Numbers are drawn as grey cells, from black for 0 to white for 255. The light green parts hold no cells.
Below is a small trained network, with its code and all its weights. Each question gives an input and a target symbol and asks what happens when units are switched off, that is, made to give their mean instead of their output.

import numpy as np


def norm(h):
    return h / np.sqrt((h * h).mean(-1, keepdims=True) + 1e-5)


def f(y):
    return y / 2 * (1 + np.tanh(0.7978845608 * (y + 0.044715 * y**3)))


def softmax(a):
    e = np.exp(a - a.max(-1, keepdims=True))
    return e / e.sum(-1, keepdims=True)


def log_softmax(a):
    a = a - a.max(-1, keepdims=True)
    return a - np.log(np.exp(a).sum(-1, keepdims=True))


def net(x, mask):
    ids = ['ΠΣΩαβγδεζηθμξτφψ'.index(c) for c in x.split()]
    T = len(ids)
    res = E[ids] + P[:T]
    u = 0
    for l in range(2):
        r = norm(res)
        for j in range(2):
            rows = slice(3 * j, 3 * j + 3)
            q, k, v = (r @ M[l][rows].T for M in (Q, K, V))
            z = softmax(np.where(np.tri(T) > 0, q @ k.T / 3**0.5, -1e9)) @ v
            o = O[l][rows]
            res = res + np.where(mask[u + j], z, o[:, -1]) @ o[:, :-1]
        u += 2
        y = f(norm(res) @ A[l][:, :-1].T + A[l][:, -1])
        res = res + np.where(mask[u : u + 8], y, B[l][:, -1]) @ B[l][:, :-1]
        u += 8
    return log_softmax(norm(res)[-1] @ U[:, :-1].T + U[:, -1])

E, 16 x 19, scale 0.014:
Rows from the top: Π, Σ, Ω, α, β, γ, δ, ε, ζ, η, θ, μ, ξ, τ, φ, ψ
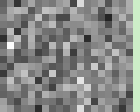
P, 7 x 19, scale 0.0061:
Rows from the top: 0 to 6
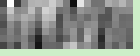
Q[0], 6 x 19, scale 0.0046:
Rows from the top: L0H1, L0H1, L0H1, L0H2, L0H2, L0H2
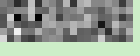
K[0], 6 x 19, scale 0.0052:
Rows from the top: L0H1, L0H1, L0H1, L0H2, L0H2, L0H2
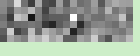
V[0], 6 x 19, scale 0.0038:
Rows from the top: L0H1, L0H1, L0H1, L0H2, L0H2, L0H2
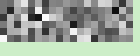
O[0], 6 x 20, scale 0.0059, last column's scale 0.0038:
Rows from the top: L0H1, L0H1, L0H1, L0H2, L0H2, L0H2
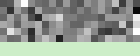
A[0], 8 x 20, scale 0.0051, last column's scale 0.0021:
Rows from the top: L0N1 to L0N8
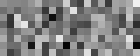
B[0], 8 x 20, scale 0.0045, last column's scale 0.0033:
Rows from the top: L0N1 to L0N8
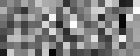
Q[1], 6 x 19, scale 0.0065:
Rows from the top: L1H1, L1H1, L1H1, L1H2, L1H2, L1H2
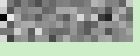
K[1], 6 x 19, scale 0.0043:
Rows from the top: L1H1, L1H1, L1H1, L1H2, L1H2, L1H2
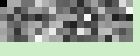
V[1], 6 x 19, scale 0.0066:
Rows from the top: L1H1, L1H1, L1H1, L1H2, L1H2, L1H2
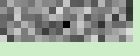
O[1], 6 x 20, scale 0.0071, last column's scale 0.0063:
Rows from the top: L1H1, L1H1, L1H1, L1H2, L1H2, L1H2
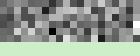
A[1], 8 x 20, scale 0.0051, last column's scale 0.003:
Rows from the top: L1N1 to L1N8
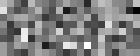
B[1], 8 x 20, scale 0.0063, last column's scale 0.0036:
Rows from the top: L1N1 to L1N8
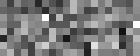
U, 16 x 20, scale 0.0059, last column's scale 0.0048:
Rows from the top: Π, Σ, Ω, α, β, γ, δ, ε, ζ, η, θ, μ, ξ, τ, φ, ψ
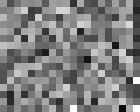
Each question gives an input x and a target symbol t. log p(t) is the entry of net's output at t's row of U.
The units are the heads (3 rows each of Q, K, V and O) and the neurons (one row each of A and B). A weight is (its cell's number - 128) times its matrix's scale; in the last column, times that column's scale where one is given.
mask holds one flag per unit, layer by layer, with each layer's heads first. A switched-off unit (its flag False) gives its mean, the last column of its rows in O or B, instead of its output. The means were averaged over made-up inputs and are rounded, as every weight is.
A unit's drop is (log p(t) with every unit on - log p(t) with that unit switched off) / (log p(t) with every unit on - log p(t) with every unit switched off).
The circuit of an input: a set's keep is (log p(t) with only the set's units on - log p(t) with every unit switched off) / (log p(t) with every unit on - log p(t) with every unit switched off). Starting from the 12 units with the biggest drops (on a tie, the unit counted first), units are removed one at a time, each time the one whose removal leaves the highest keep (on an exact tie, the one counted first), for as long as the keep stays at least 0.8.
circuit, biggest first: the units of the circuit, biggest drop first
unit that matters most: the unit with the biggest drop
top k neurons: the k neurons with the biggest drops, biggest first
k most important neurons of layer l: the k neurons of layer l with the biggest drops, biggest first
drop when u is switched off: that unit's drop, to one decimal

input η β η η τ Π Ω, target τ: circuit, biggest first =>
(L1H1)
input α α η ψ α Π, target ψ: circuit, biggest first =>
(L1H1 L0H2)
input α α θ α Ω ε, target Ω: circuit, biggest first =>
(L0H1 L0H2)
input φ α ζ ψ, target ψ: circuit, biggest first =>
(L0H2 L1H2)
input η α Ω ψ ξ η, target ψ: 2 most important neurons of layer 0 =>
(L0N3 L0N4)
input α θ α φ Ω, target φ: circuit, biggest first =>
(L0H2 L1H1)
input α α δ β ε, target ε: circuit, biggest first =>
(L0H2 L1H2)
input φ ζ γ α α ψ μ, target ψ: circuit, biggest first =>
(L0H2 L1H1)
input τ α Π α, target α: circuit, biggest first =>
(L1H2 L1N4)
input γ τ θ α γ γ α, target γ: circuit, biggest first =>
(L1H2 L0H2)
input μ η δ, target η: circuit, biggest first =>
(L1H2 L0H1)
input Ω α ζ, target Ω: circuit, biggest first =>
(L0H1 L0H2 L1H2)
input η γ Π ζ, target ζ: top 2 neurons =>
(L1N8 L0N1)
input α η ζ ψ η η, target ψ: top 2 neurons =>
(L0N4 L0N3)
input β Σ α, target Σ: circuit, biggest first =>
(L0H1)
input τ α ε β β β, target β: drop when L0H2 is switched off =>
0.2
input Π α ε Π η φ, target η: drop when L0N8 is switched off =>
0.0
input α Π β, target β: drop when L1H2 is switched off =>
0.2
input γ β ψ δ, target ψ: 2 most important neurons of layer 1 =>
(L1N1 L1N2)
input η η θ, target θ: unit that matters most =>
L0H2
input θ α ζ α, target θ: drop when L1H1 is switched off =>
0.2
